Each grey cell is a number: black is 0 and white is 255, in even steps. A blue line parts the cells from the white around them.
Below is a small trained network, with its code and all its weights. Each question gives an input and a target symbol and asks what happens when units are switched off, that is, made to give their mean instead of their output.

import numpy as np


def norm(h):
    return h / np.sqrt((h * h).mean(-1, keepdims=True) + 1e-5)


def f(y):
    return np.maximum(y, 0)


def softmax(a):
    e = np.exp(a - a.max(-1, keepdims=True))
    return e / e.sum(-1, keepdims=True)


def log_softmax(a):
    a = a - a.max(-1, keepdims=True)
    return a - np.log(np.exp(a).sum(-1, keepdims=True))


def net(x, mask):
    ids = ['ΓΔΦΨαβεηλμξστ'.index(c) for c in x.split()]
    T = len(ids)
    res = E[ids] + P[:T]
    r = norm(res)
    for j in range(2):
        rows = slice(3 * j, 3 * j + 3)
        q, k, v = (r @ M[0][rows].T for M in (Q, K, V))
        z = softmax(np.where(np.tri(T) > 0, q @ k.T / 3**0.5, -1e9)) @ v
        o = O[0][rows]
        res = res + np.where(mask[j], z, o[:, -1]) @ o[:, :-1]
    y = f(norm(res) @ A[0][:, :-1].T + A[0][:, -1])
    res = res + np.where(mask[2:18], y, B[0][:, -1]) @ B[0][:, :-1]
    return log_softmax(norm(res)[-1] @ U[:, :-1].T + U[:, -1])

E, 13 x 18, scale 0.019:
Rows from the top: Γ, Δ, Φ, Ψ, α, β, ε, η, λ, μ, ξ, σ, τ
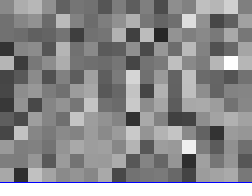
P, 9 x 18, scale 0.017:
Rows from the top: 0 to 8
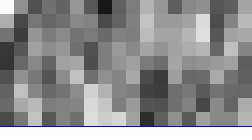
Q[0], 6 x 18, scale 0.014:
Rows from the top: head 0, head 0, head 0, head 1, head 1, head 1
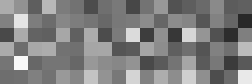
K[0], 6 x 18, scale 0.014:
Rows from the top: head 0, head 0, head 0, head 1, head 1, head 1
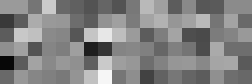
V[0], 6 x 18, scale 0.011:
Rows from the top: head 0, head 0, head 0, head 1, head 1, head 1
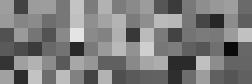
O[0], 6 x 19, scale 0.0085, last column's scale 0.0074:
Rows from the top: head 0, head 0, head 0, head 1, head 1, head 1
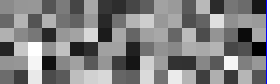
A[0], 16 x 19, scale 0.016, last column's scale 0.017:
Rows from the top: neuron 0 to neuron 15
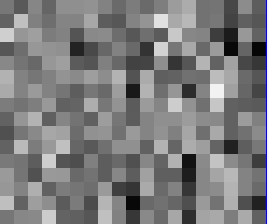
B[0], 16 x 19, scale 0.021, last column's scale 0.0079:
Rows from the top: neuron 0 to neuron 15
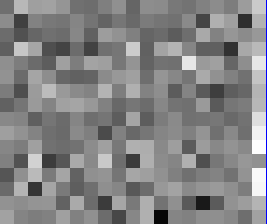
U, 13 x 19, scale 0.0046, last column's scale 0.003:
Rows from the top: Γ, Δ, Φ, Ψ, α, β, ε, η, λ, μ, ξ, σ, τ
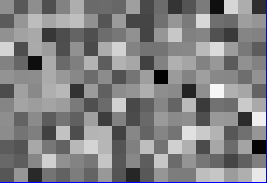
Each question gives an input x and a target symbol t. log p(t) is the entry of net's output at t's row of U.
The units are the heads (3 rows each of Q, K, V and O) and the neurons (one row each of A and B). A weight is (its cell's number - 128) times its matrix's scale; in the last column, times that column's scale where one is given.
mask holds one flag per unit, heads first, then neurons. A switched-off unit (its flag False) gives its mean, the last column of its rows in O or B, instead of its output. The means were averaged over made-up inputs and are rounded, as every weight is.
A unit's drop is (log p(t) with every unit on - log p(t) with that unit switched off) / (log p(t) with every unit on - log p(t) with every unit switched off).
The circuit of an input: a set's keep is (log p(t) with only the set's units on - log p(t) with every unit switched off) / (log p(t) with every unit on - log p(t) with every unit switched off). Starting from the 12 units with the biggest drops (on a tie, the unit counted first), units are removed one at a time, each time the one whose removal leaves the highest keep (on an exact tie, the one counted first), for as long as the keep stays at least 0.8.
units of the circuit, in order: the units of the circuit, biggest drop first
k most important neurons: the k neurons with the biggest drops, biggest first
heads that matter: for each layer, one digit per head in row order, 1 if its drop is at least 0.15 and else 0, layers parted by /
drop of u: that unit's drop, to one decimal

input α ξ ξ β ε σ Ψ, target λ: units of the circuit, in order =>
[neuron 1; head 0]
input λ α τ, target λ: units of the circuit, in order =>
[head 0]
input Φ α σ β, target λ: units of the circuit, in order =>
[neuron 1; head 0]
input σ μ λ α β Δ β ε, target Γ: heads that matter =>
01
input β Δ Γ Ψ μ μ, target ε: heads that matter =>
11
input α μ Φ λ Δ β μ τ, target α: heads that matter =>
01
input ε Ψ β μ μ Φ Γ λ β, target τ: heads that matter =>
01
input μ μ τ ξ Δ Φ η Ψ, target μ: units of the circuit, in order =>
[head 1; neuron 4]
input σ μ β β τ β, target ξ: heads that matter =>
01
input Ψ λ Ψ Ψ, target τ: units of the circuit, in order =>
[head 1; neuron 13]
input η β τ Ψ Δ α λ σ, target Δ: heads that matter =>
01
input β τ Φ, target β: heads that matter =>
11
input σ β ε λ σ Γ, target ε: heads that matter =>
01
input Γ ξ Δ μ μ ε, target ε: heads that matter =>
11
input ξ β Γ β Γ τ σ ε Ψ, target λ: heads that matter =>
10
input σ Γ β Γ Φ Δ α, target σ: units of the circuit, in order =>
[neuron 6; head 1]
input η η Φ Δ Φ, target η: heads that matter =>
11
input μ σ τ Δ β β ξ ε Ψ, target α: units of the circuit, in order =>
[head 1]
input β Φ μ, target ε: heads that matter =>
11
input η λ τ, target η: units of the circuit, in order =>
[neuron 14; head 1; neuron 4]
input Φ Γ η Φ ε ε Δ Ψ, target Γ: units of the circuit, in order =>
[head 1]
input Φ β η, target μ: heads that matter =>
01
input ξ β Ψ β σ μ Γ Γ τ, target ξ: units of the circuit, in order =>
[head 0; neuron 11]
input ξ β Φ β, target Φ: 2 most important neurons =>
[neuron 3; neuron 9]
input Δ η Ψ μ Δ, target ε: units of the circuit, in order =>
[head 0; head 1; neuron 12]
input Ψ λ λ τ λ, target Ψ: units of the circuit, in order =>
[head 0; neuron 5]
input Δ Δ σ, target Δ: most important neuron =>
[neuron 7]
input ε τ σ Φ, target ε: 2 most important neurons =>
[neuron 12; neuron 13]
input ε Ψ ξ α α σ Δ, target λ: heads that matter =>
10
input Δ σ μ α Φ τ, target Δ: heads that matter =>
01
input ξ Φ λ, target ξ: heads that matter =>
11
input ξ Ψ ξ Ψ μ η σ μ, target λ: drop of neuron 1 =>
0.3
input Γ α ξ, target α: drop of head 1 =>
0.6
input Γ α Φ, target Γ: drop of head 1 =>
0.5
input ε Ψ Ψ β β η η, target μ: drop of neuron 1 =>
0.0
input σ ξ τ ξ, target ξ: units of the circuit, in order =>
[head 1]
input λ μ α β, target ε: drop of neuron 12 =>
0.1
